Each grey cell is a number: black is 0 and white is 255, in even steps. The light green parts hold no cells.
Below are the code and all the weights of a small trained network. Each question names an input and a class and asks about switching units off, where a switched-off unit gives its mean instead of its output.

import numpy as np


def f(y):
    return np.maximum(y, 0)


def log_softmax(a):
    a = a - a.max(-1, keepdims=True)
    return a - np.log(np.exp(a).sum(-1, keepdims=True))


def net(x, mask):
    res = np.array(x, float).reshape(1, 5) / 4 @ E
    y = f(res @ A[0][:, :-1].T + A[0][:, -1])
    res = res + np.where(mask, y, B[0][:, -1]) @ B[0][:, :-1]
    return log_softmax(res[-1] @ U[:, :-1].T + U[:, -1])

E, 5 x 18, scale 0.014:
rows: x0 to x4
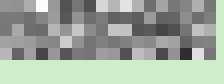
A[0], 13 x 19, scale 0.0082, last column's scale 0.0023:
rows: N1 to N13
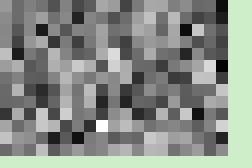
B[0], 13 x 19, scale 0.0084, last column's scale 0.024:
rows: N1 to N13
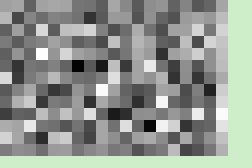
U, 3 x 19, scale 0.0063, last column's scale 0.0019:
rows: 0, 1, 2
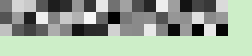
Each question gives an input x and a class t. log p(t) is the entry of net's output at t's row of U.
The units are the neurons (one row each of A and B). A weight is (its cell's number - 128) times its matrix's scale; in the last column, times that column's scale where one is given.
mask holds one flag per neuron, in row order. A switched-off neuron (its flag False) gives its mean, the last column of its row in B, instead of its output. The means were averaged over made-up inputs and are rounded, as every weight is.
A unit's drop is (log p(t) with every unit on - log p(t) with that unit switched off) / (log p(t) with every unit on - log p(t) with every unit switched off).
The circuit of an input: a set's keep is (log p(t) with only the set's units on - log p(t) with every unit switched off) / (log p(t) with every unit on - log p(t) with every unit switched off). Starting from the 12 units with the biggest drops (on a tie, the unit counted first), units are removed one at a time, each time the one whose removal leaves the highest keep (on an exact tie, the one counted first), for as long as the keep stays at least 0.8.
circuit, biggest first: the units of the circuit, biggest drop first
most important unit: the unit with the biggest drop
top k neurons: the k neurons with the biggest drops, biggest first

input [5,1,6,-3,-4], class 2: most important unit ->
N6
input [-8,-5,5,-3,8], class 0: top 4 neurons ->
[N9; N8; N10; N7]
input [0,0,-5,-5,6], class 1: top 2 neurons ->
[N3; N5]
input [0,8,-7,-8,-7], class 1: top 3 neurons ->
[N10; N6; N7]
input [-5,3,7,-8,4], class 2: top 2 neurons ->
[N6; N11]
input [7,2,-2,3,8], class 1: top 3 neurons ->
[N5; N3; N9]
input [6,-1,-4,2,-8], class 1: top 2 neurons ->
[N10; N9]
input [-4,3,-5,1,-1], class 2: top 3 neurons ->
[N11; N4; N12]
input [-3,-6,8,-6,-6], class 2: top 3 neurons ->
[N6; N7; N3]
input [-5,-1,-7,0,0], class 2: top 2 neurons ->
[N4; N11]
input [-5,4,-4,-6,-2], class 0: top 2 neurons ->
[N8; N9]
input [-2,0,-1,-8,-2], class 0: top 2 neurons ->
[N3; N5]
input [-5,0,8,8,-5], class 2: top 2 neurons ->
[N6; N7]
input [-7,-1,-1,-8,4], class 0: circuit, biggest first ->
[N9]
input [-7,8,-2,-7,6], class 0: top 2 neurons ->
[N9; N8]
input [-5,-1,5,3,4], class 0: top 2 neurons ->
[N8; N9]
